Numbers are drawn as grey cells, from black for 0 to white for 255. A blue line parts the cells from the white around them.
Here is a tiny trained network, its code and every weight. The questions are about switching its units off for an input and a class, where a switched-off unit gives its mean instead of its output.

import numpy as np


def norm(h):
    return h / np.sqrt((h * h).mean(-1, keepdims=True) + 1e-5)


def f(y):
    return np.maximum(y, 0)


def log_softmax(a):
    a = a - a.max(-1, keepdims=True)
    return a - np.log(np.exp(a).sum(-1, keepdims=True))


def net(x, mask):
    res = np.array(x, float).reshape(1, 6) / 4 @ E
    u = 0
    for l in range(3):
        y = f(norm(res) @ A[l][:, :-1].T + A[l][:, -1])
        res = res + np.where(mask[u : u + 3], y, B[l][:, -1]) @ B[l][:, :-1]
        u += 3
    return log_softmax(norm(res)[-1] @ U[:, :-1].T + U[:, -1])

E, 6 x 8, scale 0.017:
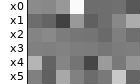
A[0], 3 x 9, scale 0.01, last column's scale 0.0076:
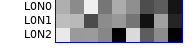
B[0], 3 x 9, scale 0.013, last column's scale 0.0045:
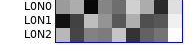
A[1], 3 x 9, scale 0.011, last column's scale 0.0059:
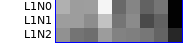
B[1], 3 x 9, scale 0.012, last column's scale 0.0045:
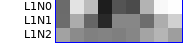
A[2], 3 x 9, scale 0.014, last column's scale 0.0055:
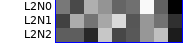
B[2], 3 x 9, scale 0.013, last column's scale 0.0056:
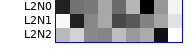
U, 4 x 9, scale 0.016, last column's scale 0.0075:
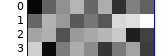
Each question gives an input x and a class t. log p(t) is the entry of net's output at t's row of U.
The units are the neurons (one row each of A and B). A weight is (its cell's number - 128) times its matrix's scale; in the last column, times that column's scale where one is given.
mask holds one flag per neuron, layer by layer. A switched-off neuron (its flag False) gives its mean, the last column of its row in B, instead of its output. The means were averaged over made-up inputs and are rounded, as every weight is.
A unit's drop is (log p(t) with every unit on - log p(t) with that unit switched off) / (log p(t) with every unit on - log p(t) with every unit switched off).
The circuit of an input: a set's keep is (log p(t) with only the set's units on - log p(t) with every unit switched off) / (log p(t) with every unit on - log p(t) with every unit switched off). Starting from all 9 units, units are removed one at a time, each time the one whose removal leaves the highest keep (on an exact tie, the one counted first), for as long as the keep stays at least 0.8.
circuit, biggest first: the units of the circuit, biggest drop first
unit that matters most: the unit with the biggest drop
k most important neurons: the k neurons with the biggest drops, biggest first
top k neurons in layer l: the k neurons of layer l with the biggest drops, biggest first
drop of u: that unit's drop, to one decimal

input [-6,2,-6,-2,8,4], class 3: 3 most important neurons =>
(L1N0, L0N2, L1N1)
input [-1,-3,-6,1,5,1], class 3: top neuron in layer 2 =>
(L2N2)
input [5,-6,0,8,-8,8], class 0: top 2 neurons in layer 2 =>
(L2N0, L2N2)
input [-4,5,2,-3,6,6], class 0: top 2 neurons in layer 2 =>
(L2N0, L2N1)
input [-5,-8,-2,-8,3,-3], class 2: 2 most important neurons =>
(L0N0, L1N0)
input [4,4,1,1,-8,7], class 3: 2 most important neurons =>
(L2N1, L0N1)
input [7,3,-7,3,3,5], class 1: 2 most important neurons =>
(L1N0, L0N1)
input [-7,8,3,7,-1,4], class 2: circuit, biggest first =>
(L2N2, L1N0)
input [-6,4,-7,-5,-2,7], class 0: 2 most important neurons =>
(L2N0, L1N0)
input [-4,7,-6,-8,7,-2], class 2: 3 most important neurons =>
(L2N2, L1N0, L2N1)
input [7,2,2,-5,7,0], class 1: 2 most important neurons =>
(L1N0, L2N1)
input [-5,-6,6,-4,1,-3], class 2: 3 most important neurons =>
(L1N0, L0N0, L2N0)
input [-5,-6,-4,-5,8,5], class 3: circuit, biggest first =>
(L0N2, L1N0)
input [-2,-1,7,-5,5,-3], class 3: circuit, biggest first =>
(L0N2)
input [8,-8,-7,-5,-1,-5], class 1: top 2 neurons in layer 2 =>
(L2N2, L2N0)
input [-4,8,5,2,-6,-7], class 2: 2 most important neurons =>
(L2N2, L2N0)
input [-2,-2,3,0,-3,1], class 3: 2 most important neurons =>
(L2N1, L1N0)
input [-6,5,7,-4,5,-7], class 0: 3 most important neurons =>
(L0N1, L1N0, L2N1)
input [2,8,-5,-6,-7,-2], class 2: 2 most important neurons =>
(L2N2, L0N2)
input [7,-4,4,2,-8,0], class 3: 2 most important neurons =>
(L2N1, L2N2)
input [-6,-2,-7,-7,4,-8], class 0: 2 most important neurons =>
(L0N1, L1N0)
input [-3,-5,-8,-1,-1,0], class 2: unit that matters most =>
L0N0
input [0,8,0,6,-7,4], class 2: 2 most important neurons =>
(L2N2, L0N2)
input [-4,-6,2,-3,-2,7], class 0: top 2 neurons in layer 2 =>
(L2N0, L2N2)
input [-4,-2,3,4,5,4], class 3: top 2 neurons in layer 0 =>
(L0N1, L0N2)
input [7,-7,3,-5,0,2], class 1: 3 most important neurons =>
(L1N0, L2N2, L1N1)
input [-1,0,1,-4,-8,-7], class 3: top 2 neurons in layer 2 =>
(L2N1, L2N0)
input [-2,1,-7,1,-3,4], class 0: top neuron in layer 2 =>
(L2N0)
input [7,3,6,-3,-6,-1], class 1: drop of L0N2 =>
0.1
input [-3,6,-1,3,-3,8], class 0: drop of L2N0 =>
1.4
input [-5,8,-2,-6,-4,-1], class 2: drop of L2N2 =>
0.7
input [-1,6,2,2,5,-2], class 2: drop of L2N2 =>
1.4
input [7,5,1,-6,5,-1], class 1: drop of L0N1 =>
0.0
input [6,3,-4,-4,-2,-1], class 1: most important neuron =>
(L1N0)
